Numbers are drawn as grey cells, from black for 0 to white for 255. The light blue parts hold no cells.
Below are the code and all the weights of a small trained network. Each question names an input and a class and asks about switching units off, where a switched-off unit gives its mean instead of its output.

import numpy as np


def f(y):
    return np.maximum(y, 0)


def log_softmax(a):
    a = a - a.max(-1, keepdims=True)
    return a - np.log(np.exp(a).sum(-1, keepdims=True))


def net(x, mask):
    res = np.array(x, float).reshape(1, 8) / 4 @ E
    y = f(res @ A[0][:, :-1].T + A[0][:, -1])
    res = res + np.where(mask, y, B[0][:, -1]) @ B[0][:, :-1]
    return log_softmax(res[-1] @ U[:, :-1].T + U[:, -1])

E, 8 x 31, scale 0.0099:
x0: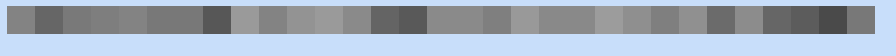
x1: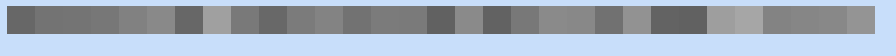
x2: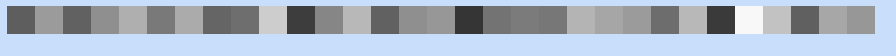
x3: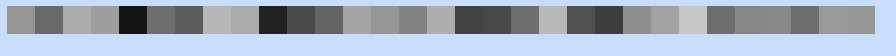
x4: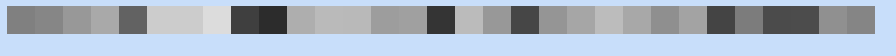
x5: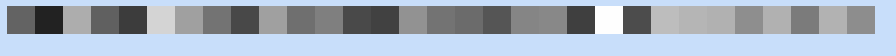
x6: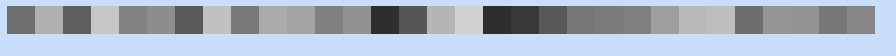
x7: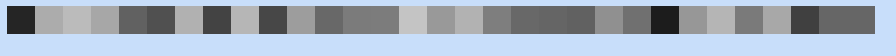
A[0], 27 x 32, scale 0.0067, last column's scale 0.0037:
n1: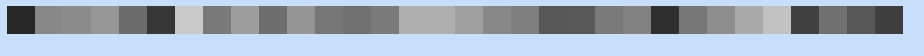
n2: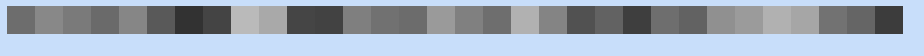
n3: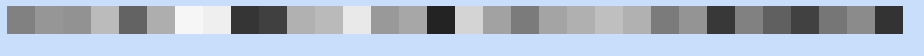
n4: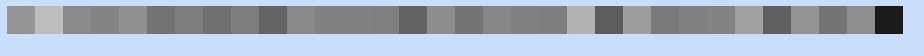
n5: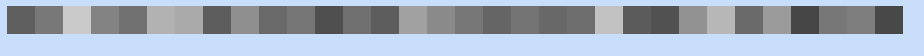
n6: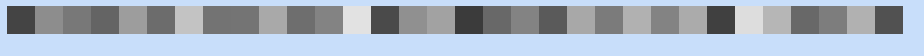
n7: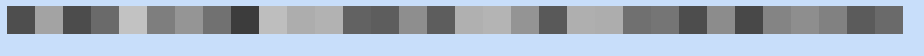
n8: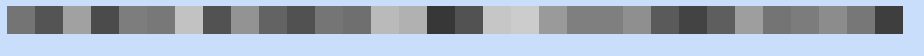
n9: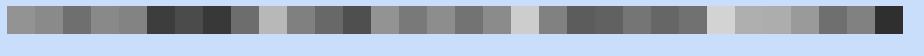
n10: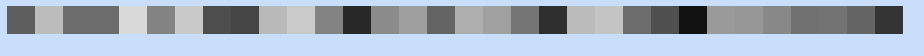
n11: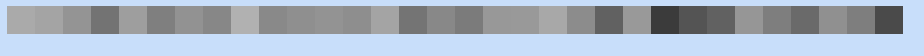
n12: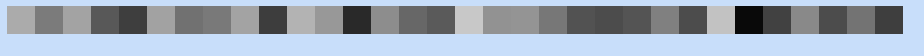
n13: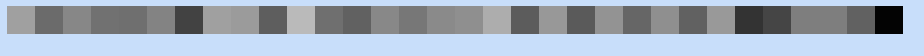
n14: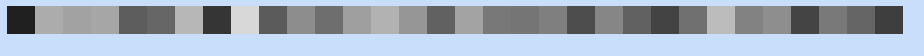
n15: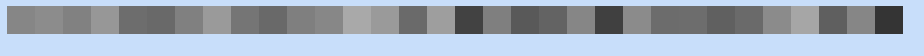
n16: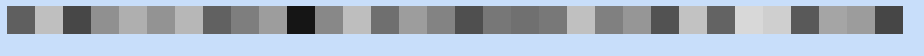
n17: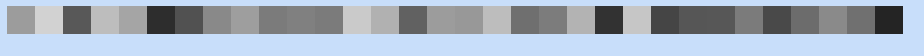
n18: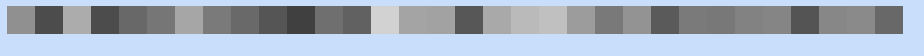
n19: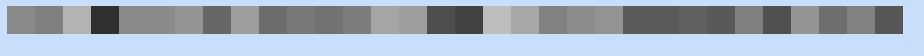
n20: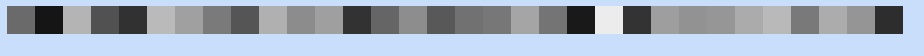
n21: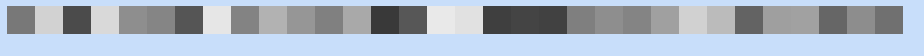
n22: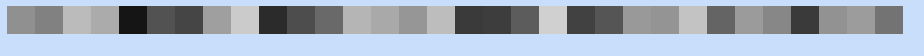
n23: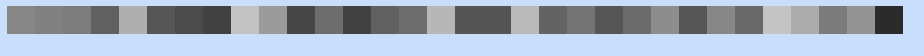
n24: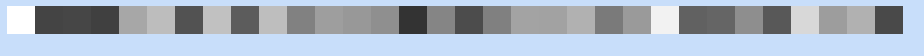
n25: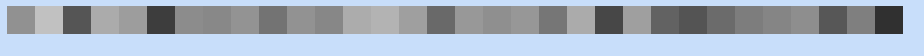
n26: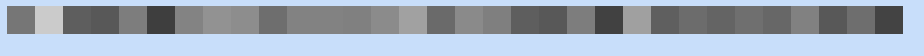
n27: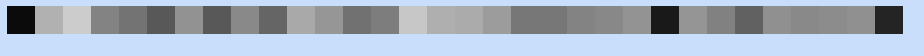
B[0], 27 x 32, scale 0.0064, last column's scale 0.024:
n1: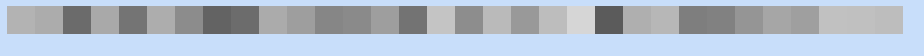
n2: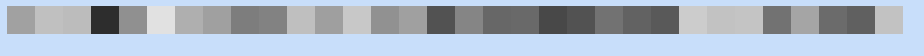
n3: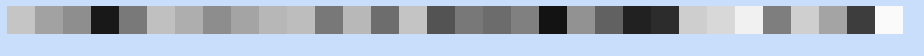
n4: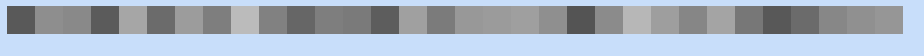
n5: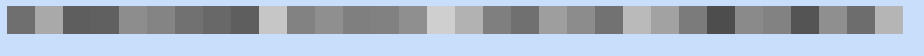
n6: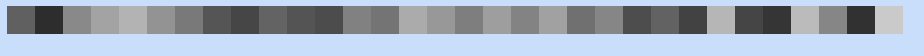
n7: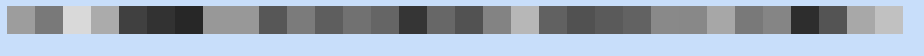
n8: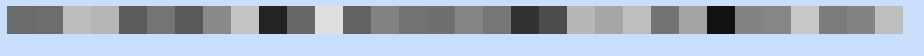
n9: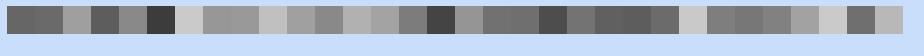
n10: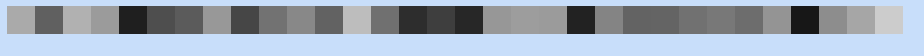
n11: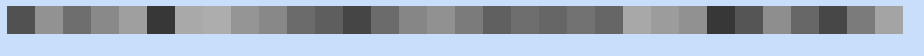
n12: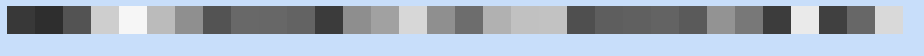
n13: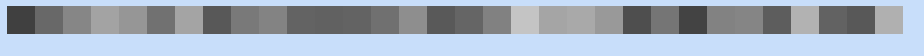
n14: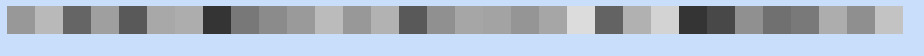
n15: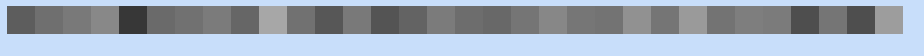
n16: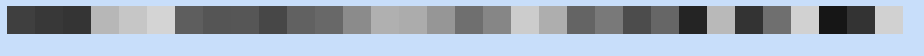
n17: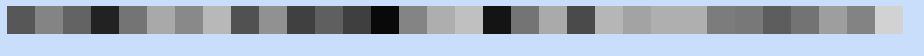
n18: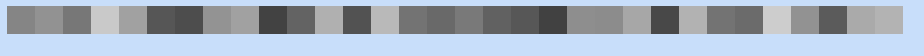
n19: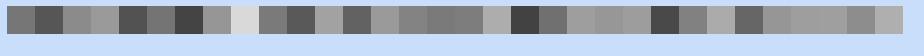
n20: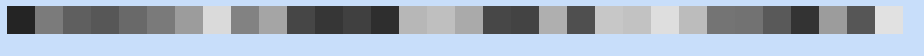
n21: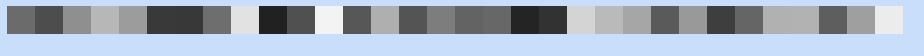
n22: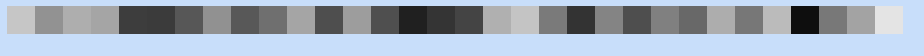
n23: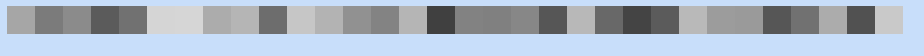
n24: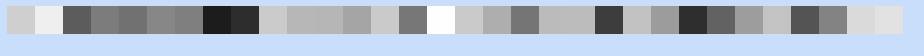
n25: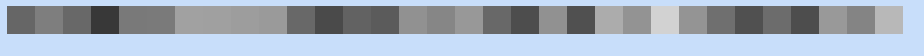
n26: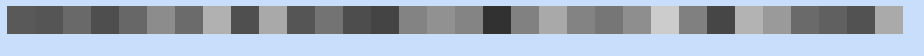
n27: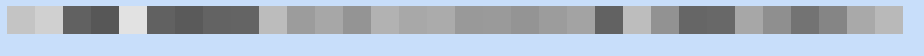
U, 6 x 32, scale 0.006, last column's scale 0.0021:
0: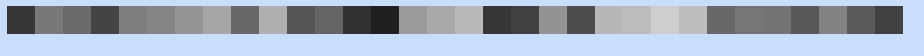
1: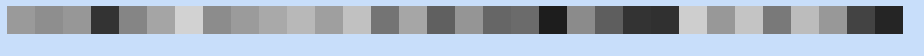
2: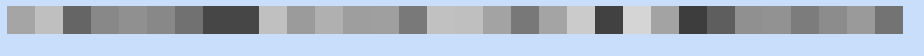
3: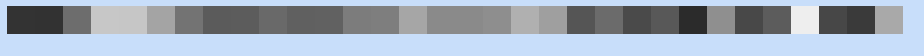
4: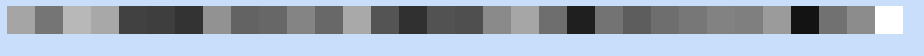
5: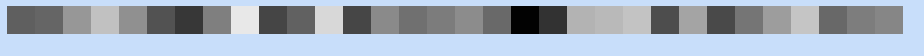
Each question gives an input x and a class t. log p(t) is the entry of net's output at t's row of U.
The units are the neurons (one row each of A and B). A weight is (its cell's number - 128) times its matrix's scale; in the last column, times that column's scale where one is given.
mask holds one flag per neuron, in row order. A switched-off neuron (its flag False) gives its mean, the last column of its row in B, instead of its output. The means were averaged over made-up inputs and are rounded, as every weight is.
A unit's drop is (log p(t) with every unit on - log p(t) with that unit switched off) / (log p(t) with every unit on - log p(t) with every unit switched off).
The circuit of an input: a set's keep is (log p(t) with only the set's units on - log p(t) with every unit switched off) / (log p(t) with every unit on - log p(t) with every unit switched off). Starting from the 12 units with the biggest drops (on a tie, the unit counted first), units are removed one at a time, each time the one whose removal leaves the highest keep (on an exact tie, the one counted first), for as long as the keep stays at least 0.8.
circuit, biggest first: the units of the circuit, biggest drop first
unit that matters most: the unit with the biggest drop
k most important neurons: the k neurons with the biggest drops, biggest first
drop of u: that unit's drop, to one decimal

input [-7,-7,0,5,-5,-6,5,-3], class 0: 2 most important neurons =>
[n17 n3]
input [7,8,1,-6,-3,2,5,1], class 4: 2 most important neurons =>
[n10 n7]
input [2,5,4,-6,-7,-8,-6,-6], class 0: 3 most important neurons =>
[n17 n3 n25]
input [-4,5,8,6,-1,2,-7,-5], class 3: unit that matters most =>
n16
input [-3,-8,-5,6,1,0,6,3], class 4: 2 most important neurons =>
[n22 n8]
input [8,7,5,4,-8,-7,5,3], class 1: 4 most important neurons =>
[n2 n23 n20 n9]
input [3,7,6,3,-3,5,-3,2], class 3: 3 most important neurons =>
[n16 n6 n17]
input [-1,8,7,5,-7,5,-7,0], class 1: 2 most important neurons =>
[n2 n23]
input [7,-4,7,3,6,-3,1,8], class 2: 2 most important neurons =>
[n1 n14]
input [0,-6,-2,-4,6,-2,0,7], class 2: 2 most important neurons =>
[n14 n27]
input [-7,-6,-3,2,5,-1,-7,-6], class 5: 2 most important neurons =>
[n8 n18]
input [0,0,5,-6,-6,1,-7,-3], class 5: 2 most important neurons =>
[n8 n3]
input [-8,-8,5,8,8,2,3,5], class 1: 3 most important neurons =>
[n3 n10 n7]
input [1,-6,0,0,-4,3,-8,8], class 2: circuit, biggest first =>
[n14]
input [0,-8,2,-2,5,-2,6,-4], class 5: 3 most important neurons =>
[n21 n2 n23]
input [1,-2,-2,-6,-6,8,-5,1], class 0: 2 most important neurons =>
[n20 n3]
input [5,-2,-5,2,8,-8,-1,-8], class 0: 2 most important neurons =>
[n17 n25]
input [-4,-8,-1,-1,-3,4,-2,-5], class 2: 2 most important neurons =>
[n24 n17]
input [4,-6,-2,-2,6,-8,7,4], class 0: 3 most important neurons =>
[n17 n25 n26]
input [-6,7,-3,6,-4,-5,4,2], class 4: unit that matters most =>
n22
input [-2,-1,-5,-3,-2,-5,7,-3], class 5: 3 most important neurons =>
[n21 n20 n16]
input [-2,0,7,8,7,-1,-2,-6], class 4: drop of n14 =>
0.1
